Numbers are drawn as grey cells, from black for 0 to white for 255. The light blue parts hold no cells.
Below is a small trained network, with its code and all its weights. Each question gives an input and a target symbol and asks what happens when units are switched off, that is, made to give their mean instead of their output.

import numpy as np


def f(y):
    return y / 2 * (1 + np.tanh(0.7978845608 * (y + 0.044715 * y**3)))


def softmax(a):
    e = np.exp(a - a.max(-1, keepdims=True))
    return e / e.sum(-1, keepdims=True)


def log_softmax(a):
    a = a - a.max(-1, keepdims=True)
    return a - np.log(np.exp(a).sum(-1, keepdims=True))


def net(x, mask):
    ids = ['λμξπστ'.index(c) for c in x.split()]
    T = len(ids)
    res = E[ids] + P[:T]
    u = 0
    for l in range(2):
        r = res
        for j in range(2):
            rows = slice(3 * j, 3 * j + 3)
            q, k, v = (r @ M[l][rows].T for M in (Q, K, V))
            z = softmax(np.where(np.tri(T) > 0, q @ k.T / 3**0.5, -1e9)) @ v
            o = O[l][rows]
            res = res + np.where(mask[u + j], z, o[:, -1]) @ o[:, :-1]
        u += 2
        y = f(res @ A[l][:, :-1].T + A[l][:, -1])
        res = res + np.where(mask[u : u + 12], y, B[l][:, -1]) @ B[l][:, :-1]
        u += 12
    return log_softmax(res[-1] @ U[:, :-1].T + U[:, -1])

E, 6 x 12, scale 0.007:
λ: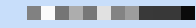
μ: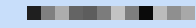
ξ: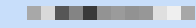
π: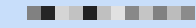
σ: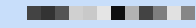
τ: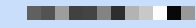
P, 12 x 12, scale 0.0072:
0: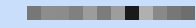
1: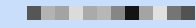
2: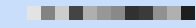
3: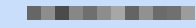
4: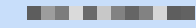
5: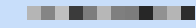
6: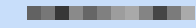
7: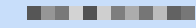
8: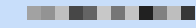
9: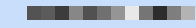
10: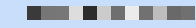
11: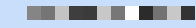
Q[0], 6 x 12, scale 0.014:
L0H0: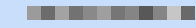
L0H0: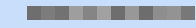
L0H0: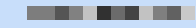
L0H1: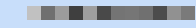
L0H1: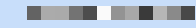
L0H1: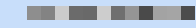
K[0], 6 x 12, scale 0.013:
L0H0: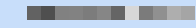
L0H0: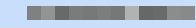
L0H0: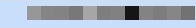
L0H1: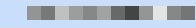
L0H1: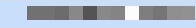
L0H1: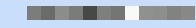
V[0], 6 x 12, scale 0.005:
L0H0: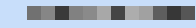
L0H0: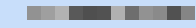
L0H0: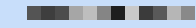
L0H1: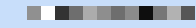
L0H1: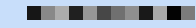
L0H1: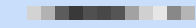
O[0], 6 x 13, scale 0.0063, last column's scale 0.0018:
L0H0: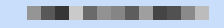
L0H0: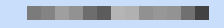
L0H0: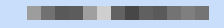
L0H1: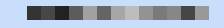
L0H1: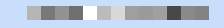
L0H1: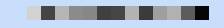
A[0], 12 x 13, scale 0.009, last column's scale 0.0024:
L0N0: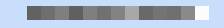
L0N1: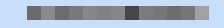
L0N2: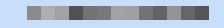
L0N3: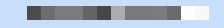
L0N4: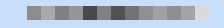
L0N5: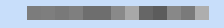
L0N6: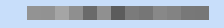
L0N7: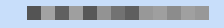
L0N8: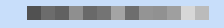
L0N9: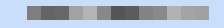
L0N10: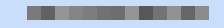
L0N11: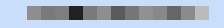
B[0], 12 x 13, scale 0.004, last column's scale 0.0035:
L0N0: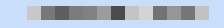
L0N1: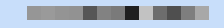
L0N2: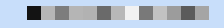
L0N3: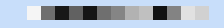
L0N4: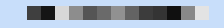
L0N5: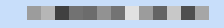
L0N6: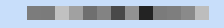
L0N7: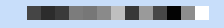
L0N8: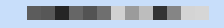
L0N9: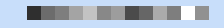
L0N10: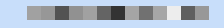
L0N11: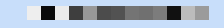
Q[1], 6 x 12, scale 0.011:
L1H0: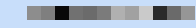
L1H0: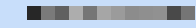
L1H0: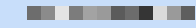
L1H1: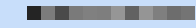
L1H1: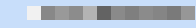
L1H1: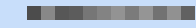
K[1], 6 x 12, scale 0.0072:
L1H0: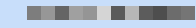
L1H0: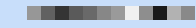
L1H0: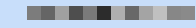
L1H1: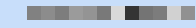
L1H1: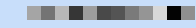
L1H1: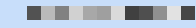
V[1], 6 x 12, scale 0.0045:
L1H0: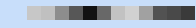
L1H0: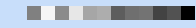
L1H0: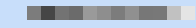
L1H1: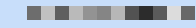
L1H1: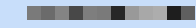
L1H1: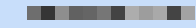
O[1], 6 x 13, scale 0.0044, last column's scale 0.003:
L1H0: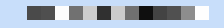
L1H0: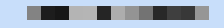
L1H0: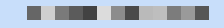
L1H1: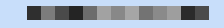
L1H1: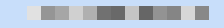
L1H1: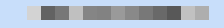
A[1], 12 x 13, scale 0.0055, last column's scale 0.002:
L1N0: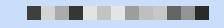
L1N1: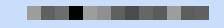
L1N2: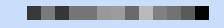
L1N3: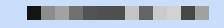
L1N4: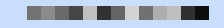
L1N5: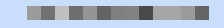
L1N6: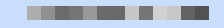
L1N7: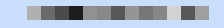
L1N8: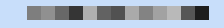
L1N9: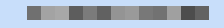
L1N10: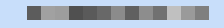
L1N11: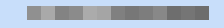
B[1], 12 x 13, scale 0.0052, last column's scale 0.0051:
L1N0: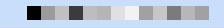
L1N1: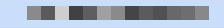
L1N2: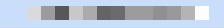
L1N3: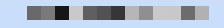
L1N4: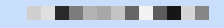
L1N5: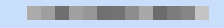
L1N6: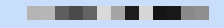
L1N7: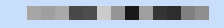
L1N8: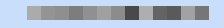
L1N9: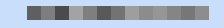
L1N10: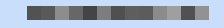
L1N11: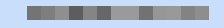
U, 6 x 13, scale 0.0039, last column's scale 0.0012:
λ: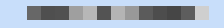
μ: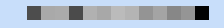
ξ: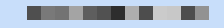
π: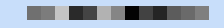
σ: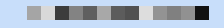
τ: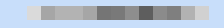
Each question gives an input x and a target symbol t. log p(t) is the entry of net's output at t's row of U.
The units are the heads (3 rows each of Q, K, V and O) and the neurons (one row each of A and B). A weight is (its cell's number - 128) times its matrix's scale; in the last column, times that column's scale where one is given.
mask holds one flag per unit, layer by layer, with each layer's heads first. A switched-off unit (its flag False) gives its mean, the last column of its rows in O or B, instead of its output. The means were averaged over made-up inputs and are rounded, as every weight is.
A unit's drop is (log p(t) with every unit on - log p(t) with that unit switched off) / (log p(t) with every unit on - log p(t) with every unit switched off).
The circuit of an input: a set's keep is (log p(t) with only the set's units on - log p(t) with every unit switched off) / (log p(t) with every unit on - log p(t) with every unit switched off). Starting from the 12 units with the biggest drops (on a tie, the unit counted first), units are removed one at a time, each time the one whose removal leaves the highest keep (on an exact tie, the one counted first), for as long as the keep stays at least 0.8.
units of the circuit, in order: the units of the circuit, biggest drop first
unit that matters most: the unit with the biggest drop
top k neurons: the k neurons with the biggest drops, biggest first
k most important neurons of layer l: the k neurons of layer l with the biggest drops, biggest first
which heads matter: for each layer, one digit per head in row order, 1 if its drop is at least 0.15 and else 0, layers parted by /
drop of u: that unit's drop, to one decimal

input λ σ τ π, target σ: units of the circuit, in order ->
(L0H0 L1H0 L0N3 L0N9)
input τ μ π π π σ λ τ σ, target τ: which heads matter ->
01 / 01
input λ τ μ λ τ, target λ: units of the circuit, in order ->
(L1H0 L0H1 L0N7)
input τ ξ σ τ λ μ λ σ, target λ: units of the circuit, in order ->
(L0H1 L1H0 L0N9 L0N7)
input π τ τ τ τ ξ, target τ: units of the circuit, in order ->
(L0H1 L1H1)
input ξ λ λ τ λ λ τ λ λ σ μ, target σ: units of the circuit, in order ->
(L1H0 L0H1 L0H0 L0N9)
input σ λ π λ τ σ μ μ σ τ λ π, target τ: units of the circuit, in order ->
(L0H1 L1H1 L0N7)
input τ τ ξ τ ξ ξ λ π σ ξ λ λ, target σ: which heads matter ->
01 / 00
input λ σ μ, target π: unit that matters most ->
L0H0
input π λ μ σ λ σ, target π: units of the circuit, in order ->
(L0H0 L1N1 L1N7)
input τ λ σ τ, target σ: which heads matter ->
10 / 10
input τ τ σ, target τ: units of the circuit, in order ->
(L1H1 L0H1)
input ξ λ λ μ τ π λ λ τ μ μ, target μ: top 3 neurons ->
(L1N0 L0N3 L0N8)
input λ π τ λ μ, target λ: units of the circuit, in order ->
(L1H0 L0H1 L0N8)
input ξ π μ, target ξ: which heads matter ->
11 / 00
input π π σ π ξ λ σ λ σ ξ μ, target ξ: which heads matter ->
01 / 00
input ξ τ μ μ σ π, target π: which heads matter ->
11 / 00
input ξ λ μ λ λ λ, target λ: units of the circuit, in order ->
(L0H1 L1H0)
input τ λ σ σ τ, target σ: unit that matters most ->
L1H0
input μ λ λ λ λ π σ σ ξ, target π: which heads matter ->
10 / 00
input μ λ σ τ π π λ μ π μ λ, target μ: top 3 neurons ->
(L0N3 L1N0 L0N8)
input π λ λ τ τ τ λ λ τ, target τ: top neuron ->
(L0N11)
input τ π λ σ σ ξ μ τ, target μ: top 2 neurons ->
(L1N0 L0N3)
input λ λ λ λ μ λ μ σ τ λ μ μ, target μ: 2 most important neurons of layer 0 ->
(L0N2 L0N3)
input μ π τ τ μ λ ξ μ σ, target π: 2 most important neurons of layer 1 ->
(L1N7 L1N1)
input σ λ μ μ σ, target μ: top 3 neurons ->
(L1N0 L0N3 L0N9)
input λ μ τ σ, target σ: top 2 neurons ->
(L0N9 L1N2)
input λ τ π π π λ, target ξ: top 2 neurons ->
(L1N3 L0N2)
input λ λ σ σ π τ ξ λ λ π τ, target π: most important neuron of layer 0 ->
(L0N4)
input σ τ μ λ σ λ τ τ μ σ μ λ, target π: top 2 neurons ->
(L1N1 L1N7)
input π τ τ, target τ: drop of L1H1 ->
0.4
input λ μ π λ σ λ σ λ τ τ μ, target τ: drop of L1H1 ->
0.6
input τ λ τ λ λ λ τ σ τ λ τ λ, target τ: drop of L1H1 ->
0.5
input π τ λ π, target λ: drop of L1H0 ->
1.0
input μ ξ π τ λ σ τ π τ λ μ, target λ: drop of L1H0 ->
0.6
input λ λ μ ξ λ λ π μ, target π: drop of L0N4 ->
0.2
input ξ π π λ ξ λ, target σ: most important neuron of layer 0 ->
(L0N10)
